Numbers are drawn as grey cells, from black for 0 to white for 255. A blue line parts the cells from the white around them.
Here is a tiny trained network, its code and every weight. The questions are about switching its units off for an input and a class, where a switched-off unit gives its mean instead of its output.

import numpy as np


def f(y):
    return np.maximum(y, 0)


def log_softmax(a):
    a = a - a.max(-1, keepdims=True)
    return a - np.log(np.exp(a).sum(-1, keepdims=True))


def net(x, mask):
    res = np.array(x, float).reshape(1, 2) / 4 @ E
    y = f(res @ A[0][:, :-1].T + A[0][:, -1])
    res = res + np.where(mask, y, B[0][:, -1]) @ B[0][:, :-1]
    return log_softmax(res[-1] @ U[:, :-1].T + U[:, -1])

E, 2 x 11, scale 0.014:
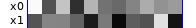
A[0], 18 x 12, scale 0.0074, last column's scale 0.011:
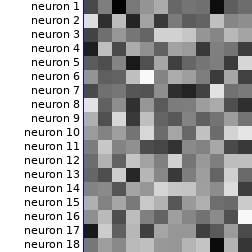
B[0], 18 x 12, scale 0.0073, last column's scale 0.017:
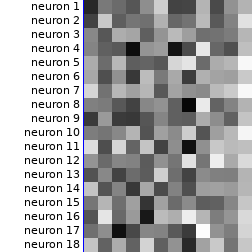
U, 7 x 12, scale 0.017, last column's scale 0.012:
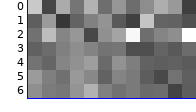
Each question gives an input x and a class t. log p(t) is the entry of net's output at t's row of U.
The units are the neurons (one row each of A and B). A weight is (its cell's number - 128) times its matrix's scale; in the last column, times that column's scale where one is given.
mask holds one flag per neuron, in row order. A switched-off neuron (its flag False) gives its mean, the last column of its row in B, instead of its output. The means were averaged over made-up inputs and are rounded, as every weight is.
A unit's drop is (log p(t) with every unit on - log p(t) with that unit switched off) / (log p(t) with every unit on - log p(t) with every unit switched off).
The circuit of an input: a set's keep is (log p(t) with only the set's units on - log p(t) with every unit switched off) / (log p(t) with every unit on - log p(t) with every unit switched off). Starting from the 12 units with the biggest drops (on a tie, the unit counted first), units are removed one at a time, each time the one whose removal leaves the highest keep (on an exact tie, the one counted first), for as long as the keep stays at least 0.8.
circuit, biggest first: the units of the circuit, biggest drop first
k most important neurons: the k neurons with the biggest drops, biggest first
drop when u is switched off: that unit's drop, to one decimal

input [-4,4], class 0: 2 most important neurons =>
neuron 7; neuron 11
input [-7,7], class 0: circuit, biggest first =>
neuron 7
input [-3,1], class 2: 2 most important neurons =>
neuron 8; neuron 9
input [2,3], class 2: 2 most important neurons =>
neuron 18; neuron 6
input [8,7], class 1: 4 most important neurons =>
neuron 2; neuron 8; neuron 9; neuron 13
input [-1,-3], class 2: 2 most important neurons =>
neuron 11; neuron 7
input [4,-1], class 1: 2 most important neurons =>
neuron 5; neuron 16
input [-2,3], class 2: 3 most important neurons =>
neuron 18; neuron 6; neuron 14
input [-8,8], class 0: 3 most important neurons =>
neuron 7; neuron 11; neuron 5
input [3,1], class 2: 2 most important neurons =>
neuron 17; neuron 4
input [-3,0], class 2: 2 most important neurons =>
neuron 8; neuron 9
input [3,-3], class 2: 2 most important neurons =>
neuron 10; neuron 11
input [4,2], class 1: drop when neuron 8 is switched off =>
0.3
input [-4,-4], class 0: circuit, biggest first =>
neuron 18
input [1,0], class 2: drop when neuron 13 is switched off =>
0.0
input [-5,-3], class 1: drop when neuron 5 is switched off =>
0.1
